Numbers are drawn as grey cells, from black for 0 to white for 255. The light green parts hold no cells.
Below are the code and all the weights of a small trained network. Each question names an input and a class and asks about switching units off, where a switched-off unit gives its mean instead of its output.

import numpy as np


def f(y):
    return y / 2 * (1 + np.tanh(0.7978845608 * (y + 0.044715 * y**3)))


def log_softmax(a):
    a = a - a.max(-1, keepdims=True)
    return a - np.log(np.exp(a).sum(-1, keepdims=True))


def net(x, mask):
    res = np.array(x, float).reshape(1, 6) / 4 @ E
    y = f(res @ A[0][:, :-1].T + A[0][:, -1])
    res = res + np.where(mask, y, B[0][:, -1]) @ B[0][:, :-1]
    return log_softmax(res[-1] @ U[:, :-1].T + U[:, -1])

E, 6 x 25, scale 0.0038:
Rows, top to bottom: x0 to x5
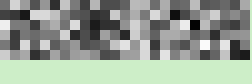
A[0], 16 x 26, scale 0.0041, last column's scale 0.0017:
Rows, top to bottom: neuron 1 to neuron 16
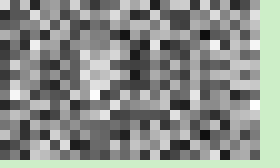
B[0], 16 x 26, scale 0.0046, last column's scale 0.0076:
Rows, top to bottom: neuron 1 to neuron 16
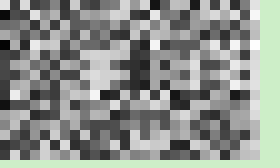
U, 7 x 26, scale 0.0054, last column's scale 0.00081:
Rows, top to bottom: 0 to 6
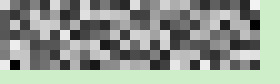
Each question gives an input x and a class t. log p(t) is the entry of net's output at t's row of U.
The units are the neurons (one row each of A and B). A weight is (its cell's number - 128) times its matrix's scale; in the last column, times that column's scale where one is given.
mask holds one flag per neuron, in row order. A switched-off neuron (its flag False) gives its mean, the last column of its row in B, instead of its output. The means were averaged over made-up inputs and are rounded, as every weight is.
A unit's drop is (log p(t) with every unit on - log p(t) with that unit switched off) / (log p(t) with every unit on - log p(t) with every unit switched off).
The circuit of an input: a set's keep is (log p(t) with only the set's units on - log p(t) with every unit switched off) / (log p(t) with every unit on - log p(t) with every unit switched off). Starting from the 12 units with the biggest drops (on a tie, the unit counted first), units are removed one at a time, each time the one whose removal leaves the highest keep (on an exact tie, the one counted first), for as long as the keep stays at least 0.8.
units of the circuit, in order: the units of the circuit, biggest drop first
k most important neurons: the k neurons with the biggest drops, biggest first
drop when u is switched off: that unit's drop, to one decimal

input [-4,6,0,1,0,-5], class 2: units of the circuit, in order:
(neuron 16)
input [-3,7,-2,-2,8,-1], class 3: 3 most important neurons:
(neuron 15; neuron 3; neuron 11)
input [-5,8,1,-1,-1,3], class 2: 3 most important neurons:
(neuron 16; neuron 5; neuron 13)
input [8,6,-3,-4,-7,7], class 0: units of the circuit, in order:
(neuron 14; neuron 4)
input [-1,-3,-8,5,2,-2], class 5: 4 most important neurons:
(neuron 9; neuron 7; neuron 12; neuron 5)
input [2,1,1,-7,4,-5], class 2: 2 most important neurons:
(neuron 5; neuron 16)
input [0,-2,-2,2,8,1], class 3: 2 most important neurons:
(neuron 15; neuron 3)
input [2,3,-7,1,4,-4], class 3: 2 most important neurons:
(neuron 15; neuron 11)
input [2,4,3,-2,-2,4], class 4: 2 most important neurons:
(neuron 5; neuron 2)
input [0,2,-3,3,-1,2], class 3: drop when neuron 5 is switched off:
0.1
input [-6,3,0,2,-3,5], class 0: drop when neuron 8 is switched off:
0.0
